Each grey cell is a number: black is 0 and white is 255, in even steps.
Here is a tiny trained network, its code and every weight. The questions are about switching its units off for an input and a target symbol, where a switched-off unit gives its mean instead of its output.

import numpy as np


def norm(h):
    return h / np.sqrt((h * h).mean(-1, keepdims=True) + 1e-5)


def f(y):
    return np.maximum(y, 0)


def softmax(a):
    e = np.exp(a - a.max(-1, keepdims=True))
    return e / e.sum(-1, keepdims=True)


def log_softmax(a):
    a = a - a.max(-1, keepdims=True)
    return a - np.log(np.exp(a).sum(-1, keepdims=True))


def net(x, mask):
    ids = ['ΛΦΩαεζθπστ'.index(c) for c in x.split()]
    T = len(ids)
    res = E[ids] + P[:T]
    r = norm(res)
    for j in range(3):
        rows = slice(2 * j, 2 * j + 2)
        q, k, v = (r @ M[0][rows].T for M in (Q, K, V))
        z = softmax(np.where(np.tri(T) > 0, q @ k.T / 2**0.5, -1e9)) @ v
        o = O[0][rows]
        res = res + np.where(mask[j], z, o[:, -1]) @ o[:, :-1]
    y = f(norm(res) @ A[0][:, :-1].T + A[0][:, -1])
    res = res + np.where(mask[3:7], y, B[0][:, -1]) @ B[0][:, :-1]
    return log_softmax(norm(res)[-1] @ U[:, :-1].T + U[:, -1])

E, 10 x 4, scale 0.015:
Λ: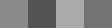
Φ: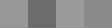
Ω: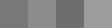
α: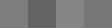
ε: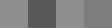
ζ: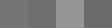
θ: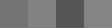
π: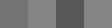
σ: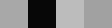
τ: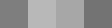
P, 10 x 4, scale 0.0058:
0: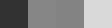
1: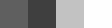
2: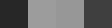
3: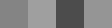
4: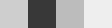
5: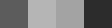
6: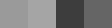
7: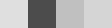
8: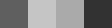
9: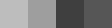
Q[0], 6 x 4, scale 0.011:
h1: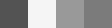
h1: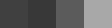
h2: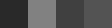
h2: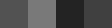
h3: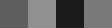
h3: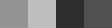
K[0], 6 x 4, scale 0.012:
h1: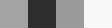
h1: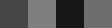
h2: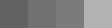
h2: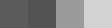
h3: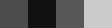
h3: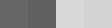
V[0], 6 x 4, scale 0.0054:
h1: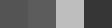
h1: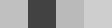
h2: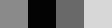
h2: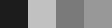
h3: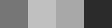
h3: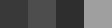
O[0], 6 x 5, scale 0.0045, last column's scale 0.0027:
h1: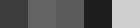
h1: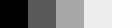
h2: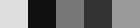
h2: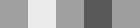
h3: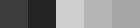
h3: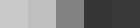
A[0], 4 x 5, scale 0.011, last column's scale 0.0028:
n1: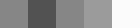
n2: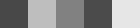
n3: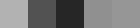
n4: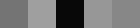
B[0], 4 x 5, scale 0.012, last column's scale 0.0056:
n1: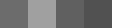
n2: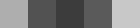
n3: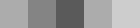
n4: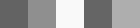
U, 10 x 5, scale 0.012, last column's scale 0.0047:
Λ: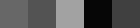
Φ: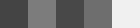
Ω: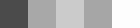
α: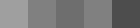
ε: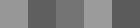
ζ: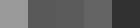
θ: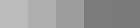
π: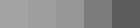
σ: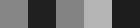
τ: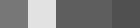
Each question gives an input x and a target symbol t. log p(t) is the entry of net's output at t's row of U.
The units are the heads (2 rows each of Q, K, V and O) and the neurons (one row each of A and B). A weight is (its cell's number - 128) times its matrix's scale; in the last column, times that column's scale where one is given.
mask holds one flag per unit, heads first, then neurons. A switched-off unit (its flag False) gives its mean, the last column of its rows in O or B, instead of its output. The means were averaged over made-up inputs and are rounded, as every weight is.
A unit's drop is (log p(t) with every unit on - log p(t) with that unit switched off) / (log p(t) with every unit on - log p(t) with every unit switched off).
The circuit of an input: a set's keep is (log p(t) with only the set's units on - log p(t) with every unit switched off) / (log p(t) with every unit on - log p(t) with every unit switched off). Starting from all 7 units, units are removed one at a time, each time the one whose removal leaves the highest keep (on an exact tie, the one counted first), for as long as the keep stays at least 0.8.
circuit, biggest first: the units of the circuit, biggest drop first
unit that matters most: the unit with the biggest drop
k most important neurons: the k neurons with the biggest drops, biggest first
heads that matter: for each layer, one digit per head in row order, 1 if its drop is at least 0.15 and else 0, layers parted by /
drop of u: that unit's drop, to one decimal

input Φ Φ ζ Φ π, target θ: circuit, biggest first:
(n3, n4, h3)
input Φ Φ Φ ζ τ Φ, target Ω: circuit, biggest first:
(h3, n2)
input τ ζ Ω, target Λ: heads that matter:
001
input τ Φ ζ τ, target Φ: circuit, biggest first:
(n2, h1)
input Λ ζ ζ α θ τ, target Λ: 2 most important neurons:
(n2, n3)
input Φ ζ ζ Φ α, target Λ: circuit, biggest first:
(h1, n2)
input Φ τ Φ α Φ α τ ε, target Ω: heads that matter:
011
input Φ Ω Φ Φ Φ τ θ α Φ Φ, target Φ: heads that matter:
011
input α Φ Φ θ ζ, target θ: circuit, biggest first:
(h1, h3)
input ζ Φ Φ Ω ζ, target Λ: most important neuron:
(n3)
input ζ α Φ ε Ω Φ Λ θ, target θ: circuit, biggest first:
(h3, n3, n4)
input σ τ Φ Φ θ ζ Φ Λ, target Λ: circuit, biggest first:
(n1, n3)
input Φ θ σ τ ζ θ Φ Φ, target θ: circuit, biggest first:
(h1, h2)
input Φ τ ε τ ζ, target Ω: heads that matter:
010
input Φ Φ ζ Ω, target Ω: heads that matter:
000
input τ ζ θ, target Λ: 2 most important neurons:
(n4, n1)
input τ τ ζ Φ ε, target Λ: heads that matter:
111
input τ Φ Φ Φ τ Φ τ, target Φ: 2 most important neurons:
(n2, n3)
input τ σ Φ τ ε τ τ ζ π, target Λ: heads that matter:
101
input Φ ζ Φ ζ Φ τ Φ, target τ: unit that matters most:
h3
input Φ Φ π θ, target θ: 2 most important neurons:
(n4, n3)
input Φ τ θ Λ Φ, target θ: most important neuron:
(n2)
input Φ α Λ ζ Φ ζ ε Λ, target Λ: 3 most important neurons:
(n1, n3, n2)
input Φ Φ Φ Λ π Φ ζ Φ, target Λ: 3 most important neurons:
(n3, n1, n4)
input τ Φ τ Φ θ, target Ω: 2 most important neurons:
(n4, n2)
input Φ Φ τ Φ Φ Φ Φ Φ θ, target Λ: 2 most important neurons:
(n4, n2)
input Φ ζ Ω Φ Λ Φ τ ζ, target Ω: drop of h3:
0.1
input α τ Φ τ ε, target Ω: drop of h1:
0.0
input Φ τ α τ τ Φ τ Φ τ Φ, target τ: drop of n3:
-0.1
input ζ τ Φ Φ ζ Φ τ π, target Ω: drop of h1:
-0.1
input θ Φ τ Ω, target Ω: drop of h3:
-0.1
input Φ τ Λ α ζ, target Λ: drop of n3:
0.2
